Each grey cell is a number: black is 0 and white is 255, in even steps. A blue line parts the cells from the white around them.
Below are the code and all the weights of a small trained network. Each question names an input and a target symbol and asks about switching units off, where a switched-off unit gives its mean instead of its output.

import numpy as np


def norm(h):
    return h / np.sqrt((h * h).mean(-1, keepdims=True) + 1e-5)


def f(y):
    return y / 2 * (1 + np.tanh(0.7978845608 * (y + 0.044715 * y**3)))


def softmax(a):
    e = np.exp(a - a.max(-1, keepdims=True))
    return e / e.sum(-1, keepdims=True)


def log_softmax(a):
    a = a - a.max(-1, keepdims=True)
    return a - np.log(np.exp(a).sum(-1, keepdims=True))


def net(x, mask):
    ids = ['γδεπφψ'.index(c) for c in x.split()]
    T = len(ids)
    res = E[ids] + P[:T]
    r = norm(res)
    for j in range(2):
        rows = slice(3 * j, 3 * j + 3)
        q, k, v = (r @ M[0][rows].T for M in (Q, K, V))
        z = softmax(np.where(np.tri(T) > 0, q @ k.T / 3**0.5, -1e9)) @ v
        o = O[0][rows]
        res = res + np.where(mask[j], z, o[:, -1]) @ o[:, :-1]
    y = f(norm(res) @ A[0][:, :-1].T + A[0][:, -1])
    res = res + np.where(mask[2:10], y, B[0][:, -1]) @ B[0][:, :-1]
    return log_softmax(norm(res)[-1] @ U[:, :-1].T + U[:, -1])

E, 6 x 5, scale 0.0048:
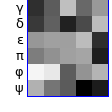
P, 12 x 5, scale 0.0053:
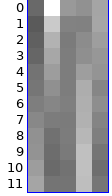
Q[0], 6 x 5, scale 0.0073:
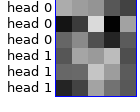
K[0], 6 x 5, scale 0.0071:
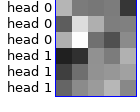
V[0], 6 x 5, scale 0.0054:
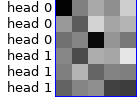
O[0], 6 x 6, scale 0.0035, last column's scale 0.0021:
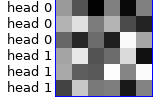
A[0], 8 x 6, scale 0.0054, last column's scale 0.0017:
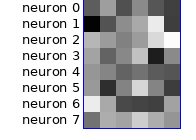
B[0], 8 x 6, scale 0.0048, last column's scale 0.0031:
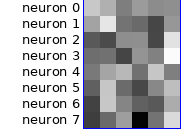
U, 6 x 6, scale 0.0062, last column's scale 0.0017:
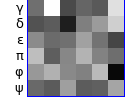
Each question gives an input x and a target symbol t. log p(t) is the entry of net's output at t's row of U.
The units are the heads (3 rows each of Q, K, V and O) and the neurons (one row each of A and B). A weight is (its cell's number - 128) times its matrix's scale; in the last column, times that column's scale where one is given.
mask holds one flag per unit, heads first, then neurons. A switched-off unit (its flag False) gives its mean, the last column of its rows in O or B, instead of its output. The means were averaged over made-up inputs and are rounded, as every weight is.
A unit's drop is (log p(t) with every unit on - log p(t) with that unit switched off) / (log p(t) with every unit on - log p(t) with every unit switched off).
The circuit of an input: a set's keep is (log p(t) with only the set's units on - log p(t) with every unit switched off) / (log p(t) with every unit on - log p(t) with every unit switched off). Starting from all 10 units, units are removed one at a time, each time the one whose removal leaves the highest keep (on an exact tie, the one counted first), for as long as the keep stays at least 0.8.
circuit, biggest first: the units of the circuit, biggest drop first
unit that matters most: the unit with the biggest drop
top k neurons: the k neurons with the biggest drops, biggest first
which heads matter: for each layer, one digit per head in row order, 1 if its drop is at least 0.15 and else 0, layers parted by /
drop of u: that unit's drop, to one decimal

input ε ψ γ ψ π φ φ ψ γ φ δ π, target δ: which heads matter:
10
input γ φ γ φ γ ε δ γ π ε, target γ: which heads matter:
11
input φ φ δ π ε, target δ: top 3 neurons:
neuron 3; neuron 1; neuron 6
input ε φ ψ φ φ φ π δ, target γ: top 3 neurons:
neuron 1; neuron 3; neuron 5
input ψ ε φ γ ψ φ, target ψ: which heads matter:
10
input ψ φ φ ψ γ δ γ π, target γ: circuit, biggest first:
head 1
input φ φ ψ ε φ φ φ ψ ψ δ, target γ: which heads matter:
10
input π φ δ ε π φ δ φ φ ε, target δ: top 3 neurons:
neuron 5; neuron 3; neuron 1
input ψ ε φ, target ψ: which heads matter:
11
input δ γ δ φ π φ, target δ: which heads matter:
11
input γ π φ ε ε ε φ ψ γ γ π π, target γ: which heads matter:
01
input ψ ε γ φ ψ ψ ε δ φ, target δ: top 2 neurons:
neuron 5; neuron 1
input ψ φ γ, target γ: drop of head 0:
0.1
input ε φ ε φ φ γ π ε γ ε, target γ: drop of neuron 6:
0.2
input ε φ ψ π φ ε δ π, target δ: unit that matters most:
neuron 3
